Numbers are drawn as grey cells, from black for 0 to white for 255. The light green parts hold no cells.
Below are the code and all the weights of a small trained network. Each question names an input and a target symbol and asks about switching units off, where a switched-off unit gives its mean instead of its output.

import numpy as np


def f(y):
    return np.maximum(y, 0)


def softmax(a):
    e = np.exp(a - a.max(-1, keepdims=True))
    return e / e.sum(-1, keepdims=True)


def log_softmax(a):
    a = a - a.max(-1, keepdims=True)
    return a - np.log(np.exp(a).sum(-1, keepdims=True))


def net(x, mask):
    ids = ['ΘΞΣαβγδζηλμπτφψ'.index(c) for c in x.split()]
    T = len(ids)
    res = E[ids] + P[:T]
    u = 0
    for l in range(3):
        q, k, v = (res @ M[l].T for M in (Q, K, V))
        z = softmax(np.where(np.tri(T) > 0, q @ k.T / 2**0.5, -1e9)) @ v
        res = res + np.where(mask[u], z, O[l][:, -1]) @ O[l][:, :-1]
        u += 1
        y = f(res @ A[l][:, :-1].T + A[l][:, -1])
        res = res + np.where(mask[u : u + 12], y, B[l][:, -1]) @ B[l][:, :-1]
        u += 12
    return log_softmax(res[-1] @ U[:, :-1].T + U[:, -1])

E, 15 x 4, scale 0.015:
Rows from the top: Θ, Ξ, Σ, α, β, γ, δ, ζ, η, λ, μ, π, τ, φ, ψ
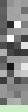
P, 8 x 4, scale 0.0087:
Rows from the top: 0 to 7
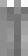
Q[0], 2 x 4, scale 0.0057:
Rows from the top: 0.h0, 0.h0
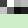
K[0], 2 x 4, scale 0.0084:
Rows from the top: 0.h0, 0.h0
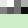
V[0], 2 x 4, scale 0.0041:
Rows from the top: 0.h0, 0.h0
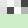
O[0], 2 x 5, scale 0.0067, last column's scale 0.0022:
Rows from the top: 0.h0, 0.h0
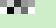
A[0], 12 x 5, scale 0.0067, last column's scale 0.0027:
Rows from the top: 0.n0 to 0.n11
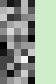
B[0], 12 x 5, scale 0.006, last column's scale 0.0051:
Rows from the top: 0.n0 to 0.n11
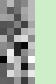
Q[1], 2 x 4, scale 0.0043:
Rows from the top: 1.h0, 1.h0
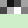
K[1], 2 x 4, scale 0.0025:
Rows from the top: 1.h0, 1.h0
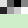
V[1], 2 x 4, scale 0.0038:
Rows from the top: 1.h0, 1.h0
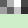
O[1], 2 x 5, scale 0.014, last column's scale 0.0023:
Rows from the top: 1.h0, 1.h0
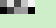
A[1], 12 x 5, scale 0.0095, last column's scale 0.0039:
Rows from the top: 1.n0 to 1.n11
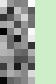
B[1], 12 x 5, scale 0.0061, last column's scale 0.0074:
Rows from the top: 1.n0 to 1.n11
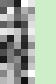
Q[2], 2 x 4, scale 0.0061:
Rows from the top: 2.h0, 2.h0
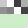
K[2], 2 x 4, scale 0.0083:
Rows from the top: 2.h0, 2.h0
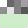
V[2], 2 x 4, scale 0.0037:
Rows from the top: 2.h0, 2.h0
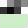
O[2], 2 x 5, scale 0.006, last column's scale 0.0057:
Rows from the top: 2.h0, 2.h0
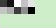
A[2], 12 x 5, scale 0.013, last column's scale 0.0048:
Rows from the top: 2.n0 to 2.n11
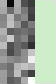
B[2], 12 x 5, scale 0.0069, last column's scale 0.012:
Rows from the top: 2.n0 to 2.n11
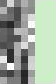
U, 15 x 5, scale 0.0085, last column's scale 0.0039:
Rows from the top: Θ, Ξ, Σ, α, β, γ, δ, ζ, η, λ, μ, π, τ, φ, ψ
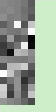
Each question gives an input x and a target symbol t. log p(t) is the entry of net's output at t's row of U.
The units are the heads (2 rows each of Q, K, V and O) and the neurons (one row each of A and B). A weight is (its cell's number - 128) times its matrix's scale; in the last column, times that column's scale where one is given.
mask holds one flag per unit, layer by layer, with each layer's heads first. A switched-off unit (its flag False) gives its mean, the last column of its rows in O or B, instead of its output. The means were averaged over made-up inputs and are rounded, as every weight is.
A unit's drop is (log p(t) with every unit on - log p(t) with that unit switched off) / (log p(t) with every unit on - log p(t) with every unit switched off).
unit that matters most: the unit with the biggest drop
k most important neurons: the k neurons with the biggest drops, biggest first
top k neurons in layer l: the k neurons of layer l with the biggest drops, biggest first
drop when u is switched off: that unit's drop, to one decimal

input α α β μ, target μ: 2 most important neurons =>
2.n9; 2.n3
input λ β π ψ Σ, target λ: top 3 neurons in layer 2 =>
2.n11; 2.n9; 2.n7
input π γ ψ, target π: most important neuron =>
0.n6
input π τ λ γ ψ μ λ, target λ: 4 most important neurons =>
0.n8; 0.n10; 2.n9; 1.n4
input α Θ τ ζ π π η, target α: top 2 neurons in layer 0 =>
0.n8; 0.n10
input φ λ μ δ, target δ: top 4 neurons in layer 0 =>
0.n8; 0.n10; 0.n0; 0.n7
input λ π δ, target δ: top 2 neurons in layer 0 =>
0.n10; 0.n8
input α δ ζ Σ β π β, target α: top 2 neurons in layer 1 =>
1.n4; 1.n2
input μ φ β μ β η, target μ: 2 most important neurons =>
2.n3; 2.n9
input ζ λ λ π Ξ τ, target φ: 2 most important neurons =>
0.n8; 0.n10
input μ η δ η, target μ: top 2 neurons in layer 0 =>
0.n6; 0.n7
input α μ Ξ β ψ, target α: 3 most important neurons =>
1.n4; 1.n2; 1.n0
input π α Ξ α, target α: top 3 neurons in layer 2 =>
2.n9; 2.n10; 2.n8
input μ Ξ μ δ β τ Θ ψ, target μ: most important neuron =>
2.n3
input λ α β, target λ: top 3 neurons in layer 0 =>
0.n8; 0.n10; 0.n6
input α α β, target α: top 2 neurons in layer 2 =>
2.n9; 2.n10
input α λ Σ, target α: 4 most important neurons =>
1.n4; 1.n2; 1.n0; 1.n11
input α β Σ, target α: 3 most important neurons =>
1.n4; 1.n2; 1.n0
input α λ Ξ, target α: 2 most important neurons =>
1.n4; 1.n2
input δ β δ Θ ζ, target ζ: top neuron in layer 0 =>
0.n8
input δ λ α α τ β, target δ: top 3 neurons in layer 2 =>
2.n3; 2.n5; 2.n9
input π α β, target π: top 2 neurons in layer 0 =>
0.n6; 0.n10
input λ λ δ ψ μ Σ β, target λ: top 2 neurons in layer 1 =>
1.n2; 1.n4
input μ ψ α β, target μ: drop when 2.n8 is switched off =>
0.1
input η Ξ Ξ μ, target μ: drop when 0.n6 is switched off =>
0.1
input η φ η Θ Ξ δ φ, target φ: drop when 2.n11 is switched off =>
0.2
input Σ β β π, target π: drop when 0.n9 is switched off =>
0.2
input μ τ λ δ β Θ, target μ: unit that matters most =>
0.h0
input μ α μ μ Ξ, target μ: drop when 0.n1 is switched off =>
0.0
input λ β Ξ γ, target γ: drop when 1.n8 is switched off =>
0.1
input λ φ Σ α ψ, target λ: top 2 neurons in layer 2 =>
2.n11; 2.n9
